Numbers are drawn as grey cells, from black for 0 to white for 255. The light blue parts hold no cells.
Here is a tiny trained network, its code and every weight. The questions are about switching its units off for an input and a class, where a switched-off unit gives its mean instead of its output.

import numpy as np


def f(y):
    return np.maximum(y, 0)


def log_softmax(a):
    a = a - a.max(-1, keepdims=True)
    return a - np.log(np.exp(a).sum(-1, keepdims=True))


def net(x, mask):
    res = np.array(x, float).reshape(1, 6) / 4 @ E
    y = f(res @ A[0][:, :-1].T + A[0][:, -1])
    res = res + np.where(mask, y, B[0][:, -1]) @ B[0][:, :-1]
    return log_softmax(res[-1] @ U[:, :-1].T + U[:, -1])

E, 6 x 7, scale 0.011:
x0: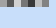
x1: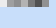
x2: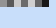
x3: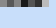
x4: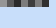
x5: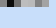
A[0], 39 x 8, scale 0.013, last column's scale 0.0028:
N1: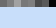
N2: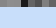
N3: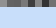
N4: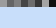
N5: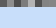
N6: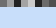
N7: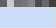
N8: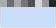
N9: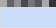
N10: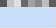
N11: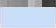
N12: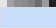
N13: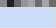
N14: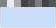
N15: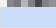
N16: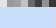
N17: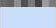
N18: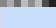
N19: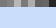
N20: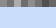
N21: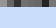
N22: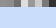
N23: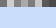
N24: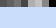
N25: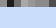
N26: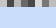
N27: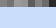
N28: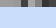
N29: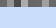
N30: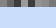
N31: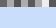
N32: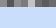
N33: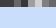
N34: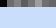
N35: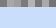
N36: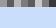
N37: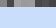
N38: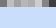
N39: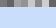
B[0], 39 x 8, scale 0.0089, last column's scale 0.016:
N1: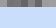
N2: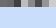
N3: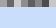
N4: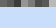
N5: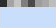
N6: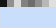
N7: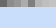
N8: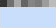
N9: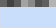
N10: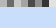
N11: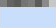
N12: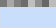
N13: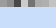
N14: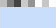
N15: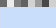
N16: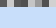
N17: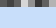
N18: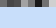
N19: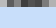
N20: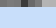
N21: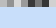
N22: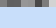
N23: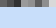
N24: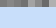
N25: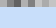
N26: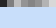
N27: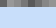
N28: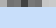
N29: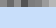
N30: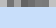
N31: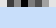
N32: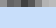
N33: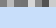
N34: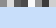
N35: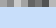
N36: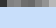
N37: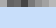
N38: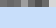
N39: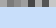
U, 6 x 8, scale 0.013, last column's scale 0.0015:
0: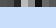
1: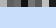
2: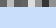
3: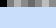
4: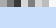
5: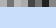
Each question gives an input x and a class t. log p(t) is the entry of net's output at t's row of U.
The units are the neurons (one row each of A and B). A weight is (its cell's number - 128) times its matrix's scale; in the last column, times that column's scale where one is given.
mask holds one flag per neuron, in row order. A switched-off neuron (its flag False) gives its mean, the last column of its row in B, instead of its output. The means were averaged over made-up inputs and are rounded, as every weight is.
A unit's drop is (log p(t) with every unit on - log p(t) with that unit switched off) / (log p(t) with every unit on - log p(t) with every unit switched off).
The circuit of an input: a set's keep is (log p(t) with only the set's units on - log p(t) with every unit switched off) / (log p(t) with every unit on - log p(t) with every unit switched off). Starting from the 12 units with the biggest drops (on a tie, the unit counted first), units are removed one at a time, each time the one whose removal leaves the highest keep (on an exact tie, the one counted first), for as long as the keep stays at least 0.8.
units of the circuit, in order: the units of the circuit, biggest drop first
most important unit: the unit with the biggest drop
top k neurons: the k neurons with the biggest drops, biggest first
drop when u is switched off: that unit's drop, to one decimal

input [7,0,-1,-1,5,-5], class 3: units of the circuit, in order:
(N26)
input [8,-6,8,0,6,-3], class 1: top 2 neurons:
(N28; N6)
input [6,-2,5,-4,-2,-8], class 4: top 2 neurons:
(N14; N6)
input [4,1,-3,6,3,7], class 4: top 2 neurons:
(N25; N13)
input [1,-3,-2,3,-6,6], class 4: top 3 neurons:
(N13; N21; N25)
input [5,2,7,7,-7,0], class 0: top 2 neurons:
(N17; N9)
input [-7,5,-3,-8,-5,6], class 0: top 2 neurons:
(N22; N18)
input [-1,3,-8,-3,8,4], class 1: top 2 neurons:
(N31; N10)
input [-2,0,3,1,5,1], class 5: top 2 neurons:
(N21; N31)
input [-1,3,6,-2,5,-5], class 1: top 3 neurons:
(N28; N10; N20)
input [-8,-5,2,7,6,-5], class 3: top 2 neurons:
(N6; N5)
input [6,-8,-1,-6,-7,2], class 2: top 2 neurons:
(N34; N33)
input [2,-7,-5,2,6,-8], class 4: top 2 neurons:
(N14; N15)
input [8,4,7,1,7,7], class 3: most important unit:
N26
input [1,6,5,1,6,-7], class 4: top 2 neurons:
(N14; N34)
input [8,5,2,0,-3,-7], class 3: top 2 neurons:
(N26; N8)
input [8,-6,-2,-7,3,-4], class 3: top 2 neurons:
(N26; N8)
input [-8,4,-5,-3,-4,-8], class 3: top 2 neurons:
(N6; N5)
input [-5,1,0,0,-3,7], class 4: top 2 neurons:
(N13; N25)
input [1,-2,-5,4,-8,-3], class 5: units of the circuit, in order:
(N10)
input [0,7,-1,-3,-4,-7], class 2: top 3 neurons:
(N16; N15; N12)
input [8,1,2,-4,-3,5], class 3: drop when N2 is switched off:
0.0
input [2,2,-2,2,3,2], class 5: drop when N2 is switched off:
0.1
